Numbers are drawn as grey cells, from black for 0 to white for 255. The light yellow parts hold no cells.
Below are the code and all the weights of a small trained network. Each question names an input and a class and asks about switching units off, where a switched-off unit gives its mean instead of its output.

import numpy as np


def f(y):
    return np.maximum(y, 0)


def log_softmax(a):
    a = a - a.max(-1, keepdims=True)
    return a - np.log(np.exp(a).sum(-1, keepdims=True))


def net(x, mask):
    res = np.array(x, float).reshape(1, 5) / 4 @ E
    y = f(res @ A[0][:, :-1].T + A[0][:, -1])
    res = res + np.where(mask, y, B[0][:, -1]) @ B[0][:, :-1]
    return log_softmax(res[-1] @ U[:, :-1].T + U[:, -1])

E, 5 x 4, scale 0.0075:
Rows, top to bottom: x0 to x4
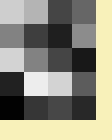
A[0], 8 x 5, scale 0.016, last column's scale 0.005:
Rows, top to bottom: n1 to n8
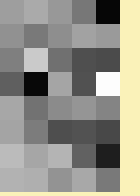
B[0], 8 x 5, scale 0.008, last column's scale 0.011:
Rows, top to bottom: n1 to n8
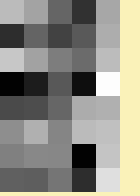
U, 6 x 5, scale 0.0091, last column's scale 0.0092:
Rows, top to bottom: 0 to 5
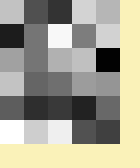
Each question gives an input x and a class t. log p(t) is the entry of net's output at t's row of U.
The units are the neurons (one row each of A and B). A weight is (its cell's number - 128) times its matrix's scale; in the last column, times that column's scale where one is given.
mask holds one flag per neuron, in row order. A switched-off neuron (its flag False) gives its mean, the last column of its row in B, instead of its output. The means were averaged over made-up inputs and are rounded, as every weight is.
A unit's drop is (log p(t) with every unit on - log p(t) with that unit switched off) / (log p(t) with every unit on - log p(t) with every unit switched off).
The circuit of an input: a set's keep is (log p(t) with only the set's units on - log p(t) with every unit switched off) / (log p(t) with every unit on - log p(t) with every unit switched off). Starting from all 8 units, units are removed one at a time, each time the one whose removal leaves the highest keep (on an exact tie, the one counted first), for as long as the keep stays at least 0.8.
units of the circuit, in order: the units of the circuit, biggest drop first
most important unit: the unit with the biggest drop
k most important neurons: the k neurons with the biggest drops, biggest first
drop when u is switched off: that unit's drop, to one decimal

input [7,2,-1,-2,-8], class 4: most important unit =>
n8
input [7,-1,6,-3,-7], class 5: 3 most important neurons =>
(n4; n6; n3)
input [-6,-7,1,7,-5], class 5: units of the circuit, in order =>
(n4; n1)
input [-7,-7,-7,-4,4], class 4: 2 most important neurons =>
(n4; n6)
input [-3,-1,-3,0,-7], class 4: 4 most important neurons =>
(n8; n2; n6; n7)
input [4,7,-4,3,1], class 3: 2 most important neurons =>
(n4; n8)
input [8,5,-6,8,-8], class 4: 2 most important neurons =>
(n8; n2)
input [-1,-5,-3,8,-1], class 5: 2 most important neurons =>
(n4; n3)
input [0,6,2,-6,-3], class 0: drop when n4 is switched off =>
0.1
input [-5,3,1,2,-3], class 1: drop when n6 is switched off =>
-0.1
